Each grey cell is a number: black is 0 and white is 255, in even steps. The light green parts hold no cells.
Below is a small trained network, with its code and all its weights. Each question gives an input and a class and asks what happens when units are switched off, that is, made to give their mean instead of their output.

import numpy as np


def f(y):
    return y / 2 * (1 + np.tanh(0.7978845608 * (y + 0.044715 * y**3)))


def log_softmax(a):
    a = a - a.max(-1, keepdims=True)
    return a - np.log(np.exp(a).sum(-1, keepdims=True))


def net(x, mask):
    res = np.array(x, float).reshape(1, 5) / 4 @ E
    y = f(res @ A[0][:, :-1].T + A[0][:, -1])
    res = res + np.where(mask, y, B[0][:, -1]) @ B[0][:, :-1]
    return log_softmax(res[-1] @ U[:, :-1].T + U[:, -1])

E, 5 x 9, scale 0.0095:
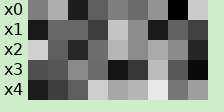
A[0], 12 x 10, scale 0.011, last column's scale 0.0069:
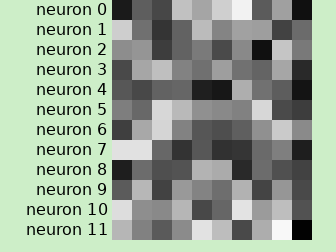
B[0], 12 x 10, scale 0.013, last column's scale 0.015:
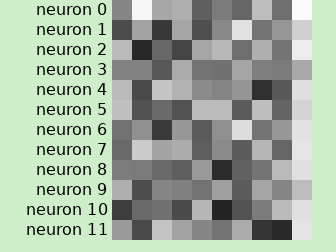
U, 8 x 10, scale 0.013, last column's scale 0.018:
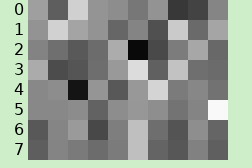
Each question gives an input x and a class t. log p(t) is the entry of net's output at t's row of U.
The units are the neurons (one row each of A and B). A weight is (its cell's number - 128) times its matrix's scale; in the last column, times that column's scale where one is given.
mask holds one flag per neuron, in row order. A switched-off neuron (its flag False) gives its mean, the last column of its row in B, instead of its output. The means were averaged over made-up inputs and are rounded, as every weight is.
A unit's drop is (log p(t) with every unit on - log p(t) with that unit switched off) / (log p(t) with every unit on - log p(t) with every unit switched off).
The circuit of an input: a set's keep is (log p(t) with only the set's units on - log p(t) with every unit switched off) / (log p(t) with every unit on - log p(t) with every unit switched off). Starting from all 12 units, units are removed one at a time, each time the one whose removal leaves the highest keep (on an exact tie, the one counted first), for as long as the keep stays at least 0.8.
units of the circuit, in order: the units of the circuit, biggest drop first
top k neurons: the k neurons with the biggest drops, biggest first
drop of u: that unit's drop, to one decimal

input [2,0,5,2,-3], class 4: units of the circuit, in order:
neuron 1
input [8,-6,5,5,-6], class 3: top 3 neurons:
neuron 2; neuron 0; neuron 8
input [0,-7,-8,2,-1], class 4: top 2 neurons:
neuron 6; neuron 8
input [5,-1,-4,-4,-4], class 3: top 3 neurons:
neuron 2; neuron 0; neuron 4
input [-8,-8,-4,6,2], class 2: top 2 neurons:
neuron 10; neuron 2
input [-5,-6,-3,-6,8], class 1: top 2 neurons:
neuron 0; neuron 4
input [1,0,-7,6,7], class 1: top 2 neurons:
neuron 0; neuron 11
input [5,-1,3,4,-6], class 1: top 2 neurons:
neuron 7; neuron 11
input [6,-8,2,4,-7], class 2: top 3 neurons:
neuron 10; neuron 0; neuron 2
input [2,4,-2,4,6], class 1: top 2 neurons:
neuron 0; neuron 11
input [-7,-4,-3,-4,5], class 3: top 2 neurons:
neuron 5; neuron 7
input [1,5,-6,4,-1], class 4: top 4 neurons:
neuron 6; neuron 10; neuron 11; neuron 3
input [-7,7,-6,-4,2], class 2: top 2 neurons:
neuron 8; neuron 2
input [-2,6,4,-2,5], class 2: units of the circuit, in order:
neuron 8
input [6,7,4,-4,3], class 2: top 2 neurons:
neuron 8; neuron 5
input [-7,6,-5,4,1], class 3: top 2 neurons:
neuron 5; neuron 10
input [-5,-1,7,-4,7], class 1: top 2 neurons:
neuron 0; neuron 6
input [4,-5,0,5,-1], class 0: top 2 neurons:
neuron 4; neuron 8
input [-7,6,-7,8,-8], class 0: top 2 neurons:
neuron 4; neuron 0
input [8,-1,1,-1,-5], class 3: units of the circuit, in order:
neuron 2
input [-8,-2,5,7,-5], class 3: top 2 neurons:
neuron 5; neuron 11
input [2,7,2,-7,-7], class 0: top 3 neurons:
neuron 11; neuron 0; neuron 10
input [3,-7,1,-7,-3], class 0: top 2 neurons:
neuron 11; neuron 8
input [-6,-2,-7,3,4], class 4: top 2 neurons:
neuron 6; neuron 2
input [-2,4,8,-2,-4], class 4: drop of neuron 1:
1.0
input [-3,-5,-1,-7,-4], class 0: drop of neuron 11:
1.5
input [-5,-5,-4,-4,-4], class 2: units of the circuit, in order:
neuron 10
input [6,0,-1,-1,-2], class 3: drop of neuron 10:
0.0
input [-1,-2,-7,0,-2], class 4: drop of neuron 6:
0.1
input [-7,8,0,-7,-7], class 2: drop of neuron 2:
0.3
